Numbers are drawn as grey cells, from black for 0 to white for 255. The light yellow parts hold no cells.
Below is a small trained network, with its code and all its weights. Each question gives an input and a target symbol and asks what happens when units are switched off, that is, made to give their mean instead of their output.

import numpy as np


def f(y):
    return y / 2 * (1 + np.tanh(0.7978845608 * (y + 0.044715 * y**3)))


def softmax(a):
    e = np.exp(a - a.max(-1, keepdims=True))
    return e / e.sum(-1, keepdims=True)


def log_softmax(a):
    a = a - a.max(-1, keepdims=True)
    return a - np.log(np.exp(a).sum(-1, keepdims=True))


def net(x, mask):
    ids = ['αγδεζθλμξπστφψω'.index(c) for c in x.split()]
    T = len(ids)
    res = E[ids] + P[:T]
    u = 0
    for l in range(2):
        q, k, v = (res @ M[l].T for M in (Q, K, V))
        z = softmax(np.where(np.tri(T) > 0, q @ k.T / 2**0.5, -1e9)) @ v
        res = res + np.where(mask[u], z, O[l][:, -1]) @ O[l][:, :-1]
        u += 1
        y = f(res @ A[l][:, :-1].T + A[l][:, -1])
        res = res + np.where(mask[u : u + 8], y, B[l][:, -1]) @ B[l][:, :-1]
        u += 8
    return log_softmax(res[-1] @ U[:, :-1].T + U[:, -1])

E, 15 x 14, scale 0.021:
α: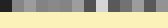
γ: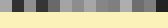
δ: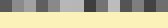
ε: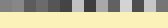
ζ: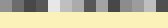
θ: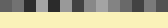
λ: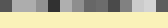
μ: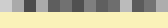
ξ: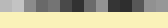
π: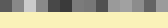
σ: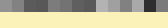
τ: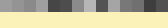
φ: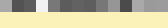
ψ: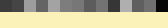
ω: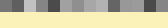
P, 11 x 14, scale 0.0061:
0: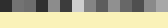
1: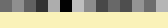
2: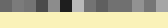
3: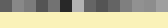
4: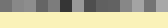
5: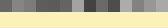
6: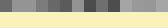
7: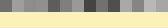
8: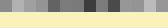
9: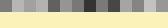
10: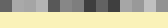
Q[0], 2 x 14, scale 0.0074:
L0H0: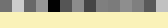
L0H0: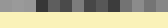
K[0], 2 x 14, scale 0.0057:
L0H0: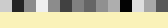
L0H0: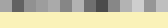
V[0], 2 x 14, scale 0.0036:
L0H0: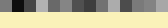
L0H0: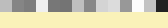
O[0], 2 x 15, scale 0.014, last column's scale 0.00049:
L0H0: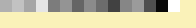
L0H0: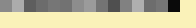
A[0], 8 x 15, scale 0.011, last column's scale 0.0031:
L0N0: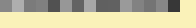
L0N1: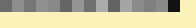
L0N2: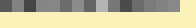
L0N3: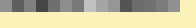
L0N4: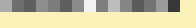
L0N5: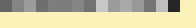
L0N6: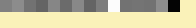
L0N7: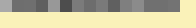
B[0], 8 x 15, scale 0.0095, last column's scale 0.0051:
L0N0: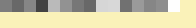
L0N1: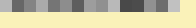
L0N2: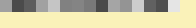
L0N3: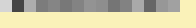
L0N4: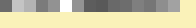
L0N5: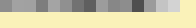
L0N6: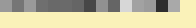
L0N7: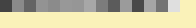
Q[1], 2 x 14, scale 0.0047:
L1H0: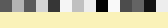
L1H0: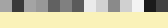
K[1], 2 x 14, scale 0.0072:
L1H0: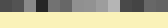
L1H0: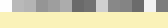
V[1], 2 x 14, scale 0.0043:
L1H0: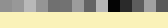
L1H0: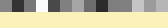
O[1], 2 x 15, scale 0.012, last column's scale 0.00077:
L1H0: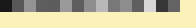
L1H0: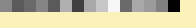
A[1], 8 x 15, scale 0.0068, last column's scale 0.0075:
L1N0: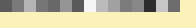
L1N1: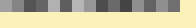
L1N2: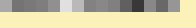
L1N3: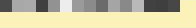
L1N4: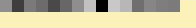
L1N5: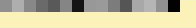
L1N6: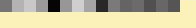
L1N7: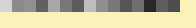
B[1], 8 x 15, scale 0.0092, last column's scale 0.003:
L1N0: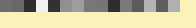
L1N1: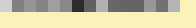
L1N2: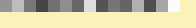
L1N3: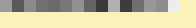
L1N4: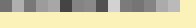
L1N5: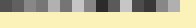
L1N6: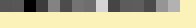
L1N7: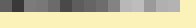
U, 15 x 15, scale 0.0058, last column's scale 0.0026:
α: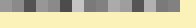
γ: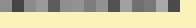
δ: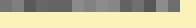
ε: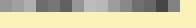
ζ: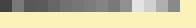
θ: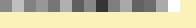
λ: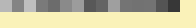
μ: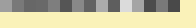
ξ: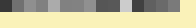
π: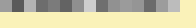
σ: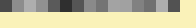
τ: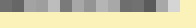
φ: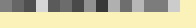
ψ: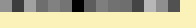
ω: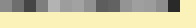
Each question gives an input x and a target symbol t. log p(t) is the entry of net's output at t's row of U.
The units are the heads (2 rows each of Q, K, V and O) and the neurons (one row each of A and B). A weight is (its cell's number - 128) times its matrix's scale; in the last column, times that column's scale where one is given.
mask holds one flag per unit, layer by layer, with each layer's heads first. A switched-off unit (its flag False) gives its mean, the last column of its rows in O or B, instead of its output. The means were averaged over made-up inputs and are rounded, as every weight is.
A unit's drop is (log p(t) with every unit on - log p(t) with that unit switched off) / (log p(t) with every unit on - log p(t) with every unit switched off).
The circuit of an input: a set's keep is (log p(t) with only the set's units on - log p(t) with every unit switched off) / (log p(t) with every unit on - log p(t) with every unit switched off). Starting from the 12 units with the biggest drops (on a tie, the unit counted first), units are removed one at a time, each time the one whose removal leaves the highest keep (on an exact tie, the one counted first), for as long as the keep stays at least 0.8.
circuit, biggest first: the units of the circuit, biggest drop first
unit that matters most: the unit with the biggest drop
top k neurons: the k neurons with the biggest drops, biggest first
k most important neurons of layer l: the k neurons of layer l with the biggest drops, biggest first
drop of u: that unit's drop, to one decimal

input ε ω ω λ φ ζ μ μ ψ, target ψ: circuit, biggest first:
L1H0; L0H0; L0N0
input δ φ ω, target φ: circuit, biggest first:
L1N0; L1H0
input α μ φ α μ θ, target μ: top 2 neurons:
L0N0; L1N7
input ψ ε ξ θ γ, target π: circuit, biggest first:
L0N3; L0H0; L1N2
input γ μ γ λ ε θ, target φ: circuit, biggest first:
L0N2; L0N5
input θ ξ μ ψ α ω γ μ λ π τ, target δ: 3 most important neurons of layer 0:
L0N4; L0N2; L0N5
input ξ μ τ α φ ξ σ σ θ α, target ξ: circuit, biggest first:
L1H0; L0H0
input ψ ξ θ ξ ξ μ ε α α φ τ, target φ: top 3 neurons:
L0N0; L1N7; L1N3
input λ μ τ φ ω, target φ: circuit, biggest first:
L0H0; L1N0; L1H0
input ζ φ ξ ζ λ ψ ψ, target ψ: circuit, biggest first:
L1H0; L0H0
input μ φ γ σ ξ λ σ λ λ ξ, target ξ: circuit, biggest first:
L1N5; L0H0; L1H0
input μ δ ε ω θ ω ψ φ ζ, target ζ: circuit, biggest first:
L1H0; L0H0
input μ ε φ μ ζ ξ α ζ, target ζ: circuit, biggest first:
L1H0; L0H0; L0N0
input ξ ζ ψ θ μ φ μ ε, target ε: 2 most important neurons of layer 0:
L0N1; L0N0
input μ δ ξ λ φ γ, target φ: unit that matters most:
L1H0
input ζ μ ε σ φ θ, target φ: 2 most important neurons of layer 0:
L0N0; L0N5
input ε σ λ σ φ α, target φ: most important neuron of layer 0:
L0N5
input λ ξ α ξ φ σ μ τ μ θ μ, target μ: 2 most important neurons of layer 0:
L0N0; L0N4
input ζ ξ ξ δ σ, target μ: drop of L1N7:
0.0
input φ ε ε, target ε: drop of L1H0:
0.2
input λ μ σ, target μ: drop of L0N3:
0.1
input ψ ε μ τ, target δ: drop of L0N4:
0.6
